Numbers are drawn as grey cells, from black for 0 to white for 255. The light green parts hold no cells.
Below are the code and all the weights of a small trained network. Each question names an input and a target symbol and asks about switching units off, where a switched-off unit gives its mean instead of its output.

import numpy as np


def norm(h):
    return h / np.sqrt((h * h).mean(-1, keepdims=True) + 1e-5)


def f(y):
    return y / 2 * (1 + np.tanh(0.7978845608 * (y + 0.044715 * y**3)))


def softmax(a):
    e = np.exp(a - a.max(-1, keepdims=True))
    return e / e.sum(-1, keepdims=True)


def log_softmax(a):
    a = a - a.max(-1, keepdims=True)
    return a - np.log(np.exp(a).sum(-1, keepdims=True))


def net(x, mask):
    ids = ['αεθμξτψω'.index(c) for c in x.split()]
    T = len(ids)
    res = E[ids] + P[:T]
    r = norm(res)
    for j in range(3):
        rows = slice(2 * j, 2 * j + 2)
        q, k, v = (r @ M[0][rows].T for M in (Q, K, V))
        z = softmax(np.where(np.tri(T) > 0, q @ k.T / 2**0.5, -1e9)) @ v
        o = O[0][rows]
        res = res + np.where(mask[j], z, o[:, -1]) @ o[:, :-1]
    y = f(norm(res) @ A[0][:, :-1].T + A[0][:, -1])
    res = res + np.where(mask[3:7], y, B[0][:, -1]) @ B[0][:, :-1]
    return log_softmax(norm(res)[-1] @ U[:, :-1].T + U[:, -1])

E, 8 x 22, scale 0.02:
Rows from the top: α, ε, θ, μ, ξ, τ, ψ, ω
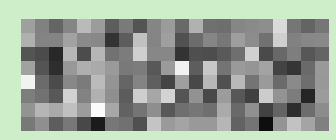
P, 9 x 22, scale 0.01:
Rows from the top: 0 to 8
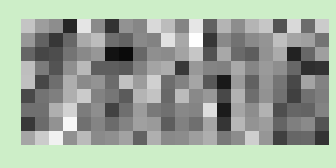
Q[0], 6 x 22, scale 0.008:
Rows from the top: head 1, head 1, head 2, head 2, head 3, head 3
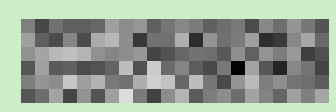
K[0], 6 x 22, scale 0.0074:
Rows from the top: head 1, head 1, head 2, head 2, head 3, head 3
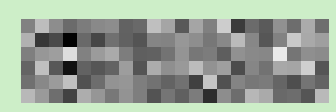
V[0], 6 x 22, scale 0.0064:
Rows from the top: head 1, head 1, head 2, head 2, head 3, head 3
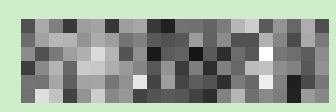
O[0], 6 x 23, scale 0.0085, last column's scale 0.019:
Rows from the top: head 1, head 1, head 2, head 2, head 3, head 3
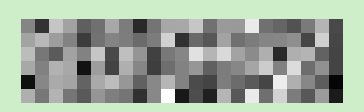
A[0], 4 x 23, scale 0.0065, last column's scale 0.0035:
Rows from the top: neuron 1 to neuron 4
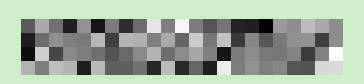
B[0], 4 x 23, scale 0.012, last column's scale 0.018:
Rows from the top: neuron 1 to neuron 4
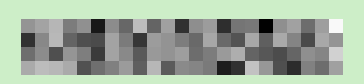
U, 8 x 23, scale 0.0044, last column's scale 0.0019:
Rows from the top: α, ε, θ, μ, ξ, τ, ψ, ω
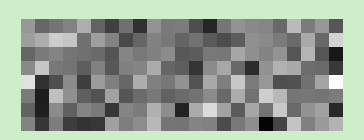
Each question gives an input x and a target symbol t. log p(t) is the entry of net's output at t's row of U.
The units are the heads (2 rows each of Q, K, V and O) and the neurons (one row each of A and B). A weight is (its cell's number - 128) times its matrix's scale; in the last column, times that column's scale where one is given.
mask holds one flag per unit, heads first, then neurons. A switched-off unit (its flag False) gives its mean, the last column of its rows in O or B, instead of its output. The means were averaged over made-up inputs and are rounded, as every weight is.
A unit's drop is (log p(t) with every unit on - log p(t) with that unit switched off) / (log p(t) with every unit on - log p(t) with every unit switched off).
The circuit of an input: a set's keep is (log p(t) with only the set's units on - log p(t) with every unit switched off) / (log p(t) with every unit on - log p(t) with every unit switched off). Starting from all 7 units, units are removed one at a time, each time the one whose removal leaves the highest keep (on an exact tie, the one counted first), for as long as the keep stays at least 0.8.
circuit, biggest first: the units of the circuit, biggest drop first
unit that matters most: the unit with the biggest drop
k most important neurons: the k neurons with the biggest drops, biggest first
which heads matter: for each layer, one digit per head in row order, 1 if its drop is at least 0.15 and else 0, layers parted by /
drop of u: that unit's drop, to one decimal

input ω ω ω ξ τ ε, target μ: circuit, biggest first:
(head 3; head 1; head 2; neuron 1)
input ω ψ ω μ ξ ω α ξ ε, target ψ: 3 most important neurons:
(neuron 2; neuron 3; neuron 1)
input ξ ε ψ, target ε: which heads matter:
011
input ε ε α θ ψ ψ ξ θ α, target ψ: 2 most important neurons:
(neuron 2; neuron 3)
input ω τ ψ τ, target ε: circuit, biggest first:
(head 3; neuron 4; head 2)
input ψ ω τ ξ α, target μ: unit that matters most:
head 3
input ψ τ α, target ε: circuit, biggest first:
(head 3; head 1; head 2; neuron 4)
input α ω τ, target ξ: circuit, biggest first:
(head 2; neuron 1)
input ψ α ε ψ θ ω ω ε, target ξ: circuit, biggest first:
(neuron 1; head 2)
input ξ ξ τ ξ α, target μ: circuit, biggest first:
(head 1; head 3; head 2; neuron 1)
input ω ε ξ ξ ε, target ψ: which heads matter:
111
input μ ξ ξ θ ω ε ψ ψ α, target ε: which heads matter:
001
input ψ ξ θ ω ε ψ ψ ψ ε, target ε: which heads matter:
001
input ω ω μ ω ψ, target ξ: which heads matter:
010
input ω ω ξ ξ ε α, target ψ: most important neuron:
(neuron 2)
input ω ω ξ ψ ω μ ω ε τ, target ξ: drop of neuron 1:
0.2
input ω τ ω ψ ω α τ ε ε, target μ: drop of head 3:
0.5
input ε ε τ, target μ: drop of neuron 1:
0.2
